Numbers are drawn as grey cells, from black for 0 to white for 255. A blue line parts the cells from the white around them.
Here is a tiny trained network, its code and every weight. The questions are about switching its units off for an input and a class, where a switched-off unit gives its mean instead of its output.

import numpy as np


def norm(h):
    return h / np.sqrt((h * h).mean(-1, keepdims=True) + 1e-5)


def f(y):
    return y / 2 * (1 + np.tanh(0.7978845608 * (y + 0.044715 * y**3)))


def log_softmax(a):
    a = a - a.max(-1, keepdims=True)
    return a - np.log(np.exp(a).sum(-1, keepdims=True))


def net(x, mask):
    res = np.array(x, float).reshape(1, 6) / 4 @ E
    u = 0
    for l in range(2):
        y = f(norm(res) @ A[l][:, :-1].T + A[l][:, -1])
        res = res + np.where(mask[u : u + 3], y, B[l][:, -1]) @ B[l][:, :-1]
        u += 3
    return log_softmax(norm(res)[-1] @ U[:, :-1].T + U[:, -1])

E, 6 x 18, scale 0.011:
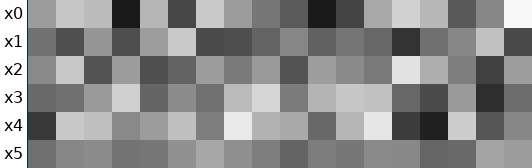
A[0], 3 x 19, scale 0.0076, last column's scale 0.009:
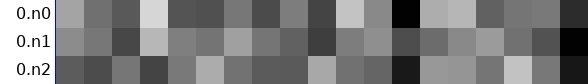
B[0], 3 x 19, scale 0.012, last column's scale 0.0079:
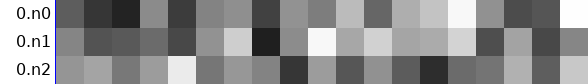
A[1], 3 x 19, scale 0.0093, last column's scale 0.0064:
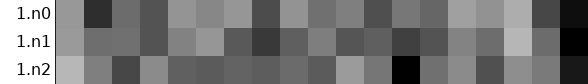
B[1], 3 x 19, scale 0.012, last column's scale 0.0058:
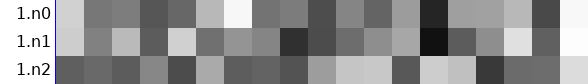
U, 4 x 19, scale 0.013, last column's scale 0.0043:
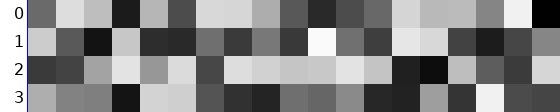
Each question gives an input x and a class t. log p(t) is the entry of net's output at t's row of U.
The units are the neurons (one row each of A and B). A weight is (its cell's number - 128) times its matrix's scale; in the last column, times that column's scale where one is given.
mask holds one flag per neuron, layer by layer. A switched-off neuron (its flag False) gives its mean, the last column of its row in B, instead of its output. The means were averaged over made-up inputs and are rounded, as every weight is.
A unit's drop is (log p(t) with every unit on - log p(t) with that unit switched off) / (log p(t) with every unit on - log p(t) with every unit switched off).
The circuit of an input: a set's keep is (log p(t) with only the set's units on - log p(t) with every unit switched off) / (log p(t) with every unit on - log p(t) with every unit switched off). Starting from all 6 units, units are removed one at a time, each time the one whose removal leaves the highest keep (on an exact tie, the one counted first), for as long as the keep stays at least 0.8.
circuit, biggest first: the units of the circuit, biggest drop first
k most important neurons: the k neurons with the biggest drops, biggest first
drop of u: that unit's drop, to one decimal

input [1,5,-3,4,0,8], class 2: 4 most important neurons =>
0.n2, 0.n0, 1.n1, 1.n0
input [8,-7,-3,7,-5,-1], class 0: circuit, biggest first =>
0.n0
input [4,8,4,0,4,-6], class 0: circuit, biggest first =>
0.n2, 1.n1
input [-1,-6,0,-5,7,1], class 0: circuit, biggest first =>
1.n2, 0.n2
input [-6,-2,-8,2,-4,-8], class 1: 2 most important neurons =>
0.n2, 1.n2
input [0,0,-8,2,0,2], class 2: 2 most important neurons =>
0.n2, 0.n0
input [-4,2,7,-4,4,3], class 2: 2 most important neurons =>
0.n0, 1.n2
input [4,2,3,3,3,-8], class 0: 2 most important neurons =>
0.n0, 1.n2
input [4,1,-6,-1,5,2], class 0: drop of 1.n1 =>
0.1
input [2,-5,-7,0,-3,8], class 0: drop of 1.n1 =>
0.2
